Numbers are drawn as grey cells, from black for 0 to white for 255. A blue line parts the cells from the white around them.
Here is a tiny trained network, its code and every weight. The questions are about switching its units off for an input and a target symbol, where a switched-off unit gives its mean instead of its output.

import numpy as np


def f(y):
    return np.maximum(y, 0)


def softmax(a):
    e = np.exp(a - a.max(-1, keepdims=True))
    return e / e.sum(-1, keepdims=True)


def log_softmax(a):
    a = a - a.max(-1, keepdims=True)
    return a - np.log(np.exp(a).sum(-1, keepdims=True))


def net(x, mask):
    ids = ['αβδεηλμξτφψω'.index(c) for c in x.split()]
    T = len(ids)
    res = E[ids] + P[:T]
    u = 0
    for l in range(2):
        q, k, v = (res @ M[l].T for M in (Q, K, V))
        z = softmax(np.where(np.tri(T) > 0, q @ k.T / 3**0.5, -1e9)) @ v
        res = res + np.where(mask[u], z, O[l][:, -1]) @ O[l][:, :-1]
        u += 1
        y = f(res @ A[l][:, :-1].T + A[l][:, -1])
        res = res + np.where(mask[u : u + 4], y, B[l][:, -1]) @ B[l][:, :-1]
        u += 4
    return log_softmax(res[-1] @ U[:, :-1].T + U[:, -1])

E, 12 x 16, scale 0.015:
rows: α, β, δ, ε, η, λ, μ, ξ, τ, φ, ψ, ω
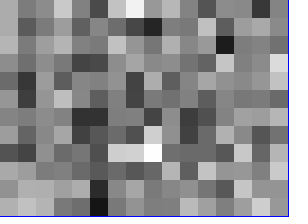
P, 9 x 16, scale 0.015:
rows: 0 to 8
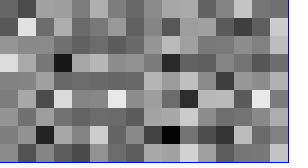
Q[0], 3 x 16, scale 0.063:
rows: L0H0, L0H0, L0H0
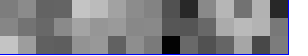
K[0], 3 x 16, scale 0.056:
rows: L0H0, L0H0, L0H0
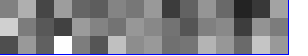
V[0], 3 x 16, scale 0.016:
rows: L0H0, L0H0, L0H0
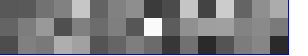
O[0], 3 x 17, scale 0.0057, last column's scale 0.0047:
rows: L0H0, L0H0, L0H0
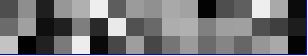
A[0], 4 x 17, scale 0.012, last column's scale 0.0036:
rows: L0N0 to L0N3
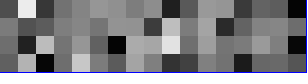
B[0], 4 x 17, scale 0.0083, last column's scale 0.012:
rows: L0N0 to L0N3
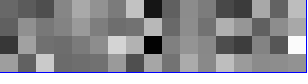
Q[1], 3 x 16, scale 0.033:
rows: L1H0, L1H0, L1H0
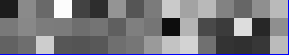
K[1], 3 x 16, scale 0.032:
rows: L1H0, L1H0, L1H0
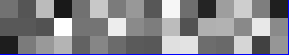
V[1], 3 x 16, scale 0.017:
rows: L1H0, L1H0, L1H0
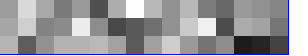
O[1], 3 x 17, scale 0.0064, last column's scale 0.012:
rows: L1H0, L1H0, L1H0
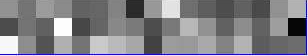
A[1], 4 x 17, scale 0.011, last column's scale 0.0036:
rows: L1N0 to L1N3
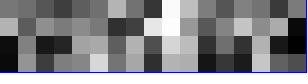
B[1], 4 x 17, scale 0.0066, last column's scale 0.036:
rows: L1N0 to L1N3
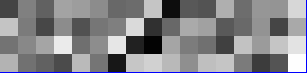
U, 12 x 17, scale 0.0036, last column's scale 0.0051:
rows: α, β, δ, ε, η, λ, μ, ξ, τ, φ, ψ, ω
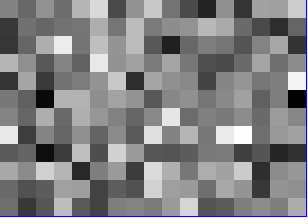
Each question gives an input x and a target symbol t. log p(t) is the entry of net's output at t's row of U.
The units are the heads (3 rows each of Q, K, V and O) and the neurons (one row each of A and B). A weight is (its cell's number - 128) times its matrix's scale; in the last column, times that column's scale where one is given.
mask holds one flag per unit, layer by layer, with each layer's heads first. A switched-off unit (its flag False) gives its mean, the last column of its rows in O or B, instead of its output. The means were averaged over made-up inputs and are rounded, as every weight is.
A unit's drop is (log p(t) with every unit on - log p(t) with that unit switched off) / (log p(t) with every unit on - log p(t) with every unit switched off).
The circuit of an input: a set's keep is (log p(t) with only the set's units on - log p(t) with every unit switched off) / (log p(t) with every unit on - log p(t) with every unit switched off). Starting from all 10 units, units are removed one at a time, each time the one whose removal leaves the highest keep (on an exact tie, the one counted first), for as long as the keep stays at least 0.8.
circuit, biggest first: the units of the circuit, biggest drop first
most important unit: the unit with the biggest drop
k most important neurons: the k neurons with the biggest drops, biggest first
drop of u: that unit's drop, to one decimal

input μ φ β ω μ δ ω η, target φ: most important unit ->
L0H0
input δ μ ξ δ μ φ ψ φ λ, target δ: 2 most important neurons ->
(L0N2 L1N3)
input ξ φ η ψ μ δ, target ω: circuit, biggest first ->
(L1H0 L1N1 L0H0)
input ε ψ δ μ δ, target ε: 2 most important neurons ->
(L1N1 L0N2)
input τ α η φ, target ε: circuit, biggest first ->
(L1H0 L1N1 L0H0)
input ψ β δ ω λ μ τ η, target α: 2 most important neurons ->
(L1N2 L0N2)
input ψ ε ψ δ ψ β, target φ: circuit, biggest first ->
(L0H0 L1H0)
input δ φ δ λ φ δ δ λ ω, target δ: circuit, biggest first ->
(L1N3 L0H0)
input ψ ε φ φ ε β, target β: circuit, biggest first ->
(L0N0 L0H0 L1N3)
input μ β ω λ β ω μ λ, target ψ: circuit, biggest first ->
(L1H0 L1N3)
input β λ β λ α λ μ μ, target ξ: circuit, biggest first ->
(L0H0 L0N3 L0N2)
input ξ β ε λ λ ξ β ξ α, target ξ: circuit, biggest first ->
(L0H0 L1H0 L0N2)
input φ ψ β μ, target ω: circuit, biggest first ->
(L1H0 L0H0 L1N1)
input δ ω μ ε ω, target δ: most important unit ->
L0N2
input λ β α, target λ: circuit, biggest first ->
(L0H0 L1H0)
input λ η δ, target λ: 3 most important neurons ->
(L1N2 L0N2 L1N3)
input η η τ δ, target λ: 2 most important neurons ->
(L1N2 L0N0)
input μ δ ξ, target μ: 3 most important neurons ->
(L0N2 L1N2 L1N3)
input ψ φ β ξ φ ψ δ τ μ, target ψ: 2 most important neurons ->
(L1N3 L0N2)
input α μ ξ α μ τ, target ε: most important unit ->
L1H0
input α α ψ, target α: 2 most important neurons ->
(L0N2 L1N0)
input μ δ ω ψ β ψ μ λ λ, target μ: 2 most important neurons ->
(L1N2 L0N2)
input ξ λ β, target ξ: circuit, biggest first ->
(L0H0 L1H0 L0N2)
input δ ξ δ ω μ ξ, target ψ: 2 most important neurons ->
(L0N0 L1N3)
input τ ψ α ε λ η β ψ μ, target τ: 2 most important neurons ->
(L1N1 L0N2)
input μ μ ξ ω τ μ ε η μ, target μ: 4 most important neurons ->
(L1N2 L0N2 L1N3 L1N0)
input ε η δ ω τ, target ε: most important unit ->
L0H0
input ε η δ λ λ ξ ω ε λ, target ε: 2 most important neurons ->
(L1N1 L0N2)
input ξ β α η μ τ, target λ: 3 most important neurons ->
(L1N2 L0N0 L1N3)
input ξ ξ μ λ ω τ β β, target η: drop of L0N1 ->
0.0
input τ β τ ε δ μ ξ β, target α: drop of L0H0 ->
0.2
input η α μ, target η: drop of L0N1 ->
0.0
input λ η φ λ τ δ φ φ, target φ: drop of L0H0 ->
0.6
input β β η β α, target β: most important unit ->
L0N2
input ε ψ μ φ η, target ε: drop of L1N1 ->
0.6
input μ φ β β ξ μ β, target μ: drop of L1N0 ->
0.1
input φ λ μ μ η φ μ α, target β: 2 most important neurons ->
(L0N0 L1N3)
